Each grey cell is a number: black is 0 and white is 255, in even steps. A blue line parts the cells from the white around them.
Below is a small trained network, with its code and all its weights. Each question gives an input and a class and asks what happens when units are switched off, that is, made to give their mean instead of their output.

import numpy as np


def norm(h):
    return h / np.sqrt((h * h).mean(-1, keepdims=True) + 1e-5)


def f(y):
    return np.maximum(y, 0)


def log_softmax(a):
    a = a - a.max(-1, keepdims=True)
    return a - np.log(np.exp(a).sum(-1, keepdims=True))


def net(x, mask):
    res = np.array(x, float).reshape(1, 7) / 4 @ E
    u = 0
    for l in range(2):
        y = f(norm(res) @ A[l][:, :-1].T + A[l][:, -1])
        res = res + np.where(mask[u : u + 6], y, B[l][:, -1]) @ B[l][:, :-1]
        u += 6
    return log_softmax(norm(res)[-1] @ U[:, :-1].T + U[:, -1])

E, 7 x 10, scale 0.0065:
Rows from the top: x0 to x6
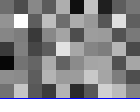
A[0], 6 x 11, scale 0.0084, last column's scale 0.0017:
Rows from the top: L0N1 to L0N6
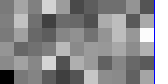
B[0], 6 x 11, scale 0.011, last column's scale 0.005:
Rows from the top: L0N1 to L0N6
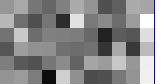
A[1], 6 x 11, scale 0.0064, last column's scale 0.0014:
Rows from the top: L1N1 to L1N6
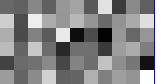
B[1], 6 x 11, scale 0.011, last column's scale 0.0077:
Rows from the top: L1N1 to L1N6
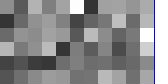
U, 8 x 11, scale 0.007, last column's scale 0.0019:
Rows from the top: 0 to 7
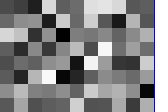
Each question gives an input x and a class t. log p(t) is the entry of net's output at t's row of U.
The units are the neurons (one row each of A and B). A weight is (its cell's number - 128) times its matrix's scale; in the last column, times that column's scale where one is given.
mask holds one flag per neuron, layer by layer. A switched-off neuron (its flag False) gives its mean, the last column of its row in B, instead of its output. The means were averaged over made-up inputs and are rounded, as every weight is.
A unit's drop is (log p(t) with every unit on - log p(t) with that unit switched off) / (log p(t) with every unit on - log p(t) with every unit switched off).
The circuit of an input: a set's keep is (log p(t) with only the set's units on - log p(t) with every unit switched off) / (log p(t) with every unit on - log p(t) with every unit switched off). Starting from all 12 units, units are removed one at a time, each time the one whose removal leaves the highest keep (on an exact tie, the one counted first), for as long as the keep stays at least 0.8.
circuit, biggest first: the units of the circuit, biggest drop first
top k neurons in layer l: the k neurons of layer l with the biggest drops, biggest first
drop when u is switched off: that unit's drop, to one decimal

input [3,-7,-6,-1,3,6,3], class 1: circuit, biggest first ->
[L0N6]
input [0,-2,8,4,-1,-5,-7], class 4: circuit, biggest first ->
[L0N2, L1N3]
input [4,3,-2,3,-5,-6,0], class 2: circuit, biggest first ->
[L0N2, L1N4, L0N6]
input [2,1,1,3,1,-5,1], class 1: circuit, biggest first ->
[L0N6, L1N3]
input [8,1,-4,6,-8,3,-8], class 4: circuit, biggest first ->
[L1N3, L0N2]
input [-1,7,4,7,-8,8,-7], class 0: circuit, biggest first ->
[L0N5, L0N6]
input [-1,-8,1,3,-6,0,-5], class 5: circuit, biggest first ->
[L0N6, L1N2]
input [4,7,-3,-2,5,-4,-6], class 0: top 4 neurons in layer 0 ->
[L0N5, L0N3, L0N2, L0N4]
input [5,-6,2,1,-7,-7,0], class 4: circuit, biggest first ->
[L1N3, L0N6]
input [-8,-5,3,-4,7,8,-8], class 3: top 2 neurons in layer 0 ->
[L0N4, L0N3]
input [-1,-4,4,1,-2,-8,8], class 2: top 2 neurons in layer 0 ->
[L0N2, L0N3]
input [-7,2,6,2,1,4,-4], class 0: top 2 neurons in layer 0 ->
[L0N5, L0N6]
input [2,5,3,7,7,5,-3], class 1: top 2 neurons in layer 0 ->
[L0N6, L0N2]
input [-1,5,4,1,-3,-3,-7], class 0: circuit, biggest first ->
[L0N5]
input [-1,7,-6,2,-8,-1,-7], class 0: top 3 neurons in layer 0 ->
[L0N5, L0N6, L0N2]
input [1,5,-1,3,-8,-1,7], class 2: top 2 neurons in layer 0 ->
[L0N2, L0N6]
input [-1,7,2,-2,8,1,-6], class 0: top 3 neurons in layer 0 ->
[L0N5, L0N3, L0N2]
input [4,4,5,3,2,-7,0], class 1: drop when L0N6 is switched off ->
0.2
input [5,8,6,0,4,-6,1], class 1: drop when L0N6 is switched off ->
0.2
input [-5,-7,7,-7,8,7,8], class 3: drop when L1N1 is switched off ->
0.3
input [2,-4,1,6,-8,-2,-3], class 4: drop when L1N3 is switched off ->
0.3
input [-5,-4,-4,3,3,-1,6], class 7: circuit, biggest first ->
[L0N3]
